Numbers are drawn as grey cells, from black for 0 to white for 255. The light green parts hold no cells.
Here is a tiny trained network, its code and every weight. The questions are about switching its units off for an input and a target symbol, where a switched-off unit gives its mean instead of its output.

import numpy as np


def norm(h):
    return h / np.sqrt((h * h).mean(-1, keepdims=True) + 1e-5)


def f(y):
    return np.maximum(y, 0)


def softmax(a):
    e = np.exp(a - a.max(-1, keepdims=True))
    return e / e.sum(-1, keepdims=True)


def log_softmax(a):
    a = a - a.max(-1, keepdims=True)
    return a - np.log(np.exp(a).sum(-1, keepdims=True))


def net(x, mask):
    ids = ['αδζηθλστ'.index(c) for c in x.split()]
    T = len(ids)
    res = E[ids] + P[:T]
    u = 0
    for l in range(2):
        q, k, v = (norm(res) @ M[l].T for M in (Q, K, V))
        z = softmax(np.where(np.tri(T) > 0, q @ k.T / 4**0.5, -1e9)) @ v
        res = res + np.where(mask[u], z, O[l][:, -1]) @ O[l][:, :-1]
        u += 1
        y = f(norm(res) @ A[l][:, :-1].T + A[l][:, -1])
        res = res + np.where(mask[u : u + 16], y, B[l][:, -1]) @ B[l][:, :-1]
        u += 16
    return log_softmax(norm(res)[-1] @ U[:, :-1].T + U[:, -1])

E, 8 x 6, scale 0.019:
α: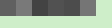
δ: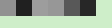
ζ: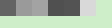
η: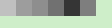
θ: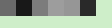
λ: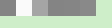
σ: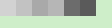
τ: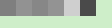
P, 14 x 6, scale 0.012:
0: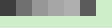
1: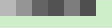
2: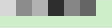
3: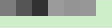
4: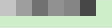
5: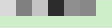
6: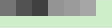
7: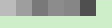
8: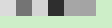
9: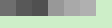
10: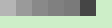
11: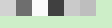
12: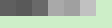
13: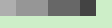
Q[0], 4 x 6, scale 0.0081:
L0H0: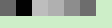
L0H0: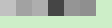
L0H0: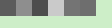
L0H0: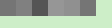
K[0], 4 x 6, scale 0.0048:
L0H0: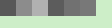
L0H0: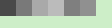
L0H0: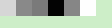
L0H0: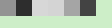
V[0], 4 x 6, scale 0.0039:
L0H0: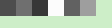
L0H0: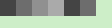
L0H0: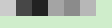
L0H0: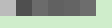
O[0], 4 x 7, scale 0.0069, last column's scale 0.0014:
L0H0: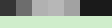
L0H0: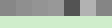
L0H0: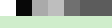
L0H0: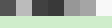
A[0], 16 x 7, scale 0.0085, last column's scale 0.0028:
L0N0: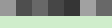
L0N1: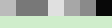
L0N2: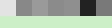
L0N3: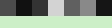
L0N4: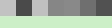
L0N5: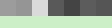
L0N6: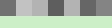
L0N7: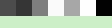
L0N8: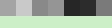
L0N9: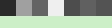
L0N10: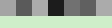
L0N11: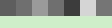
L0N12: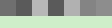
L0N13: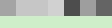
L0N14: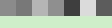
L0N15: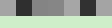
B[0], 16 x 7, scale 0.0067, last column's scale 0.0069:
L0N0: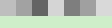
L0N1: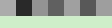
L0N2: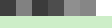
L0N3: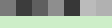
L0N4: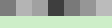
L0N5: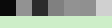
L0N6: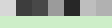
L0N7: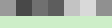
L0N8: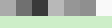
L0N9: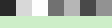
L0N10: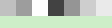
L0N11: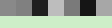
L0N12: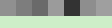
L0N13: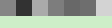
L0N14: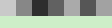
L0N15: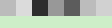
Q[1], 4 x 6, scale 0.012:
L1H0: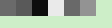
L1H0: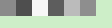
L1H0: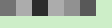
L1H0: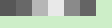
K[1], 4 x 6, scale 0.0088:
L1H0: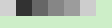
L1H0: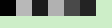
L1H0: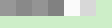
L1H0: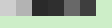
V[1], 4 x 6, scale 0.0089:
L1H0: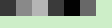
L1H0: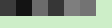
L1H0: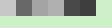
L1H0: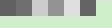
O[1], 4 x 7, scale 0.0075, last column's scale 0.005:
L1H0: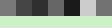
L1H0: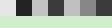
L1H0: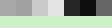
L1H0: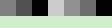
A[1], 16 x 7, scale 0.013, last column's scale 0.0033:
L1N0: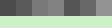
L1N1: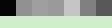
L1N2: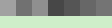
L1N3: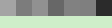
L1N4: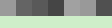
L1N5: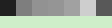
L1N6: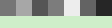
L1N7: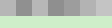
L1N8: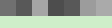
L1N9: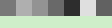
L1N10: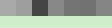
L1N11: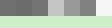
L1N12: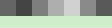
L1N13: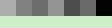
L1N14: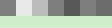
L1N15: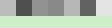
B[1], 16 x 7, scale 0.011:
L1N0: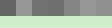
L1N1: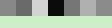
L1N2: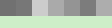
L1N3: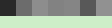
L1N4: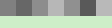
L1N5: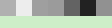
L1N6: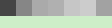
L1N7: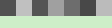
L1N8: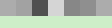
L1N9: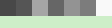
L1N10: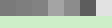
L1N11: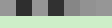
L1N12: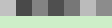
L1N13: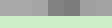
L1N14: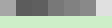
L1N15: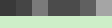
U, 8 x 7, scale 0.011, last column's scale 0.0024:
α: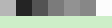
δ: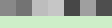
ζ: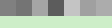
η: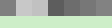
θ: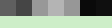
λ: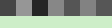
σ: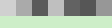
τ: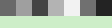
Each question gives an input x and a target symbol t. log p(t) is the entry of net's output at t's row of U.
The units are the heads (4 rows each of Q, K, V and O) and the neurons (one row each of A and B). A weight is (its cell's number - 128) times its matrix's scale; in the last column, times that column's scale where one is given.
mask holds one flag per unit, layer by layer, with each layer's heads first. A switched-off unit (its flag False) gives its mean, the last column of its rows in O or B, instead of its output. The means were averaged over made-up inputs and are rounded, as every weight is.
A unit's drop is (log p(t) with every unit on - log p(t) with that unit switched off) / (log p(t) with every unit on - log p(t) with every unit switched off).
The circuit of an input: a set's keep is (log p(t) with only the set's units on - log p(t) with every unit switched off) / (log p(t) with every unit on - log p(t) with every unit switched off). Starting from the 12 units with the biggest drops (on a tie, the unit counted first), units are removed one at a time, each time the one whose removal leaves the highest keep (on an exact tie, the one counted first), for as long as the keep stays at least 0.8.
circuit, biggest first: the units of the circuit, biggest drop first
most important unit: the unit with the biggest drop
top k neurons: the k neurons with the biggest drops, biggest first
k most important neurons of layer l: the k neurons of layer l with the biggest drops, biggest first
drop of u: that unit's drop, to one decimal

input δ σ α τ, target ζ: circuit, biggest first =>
[L1H0 L1N1]
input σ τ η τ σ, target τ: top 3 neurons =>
[L0N5 L0N2 L0N1]
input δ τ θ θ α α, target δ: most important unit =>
L0N10
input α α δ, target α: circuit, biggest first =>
[L1H0 L0N9]
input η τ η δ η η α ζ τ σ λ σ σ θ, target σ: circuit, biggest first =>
[L0N15 L1N9]
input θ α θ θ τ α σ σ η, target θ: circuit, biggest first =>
[L1H0 L1N7 L1N15]
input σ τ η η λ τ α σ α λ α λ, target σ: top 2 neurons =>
[L0N6 L0N9]
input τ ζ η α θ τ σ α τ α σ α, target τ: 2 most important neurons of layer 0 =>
[L0N9 L0N13]
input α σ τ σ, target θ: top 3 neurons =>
[L0N1 L0N5 L0N13]
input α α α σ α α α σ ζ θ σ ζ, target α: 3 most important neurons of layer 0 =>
[L0N9 L0N14 L0N11]
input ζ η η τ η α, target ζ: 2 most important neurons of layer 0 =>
[L0N10 L0N14]
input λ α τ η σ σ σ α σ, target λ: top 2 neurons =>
[L0N6 L0N5]
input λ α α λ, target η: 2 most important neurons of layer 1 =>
[L1N5 L1N9]
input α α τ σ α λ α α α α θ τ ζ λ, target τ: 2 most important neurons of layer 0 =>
[L0N8 L0N6]
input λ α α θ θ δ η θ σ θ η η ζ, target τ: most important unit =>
L0N14
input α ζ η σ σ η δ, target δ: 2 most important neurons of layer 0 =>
[L0N10 L0N3]
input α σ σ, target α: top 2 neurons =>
[L0N0 L0N9]
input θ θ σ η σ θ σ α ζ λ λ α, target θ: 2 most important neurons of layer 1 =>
[L1N7 L1N15]
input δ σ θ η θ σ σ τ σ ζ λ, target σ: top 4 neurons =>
[L0N6 L0N11 L0N13 L1N14]
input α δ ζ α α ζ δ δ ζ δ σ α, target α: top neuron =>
[L0N10]
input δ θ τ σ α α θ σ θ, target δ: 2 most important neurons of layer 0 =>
[L0N15 L0N9]
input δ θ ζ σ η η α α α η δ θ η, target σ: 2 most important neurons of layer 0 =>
[L0N15 L0N12]
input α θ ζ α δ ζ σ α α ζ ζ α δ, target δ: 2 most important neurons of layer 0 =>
[L0N3 L0N15]
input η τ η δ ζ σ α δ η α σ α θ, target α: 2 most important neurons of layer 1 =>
[L1N12 L1N11]
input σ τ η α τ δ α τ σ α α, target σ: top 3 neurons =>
[L0N13 L0N8 L1N14]
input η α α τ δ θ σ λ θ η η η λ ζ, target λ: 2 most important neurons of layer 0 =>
[L0N15 L0N5]
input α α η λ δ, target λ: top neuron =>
[L0N2]
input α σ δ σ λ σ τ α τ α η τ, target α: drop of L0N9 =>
0.2
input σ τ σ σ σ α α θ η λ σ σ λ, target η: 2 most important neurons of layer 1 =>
[L1N1 L1N7]
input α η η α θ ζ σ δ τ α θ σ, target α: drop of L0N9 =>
0.2
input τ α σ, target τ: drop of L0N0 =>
0.1
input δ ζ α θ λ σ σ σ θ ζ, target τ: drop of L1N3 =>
0.0
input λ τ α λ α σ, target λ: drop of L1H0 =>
0.7
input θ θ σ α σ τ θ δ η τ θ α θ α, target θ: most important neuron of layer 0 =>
[L0N10]
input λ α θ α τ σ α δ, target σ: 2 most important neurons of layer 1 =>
[L1N14 L1N15]
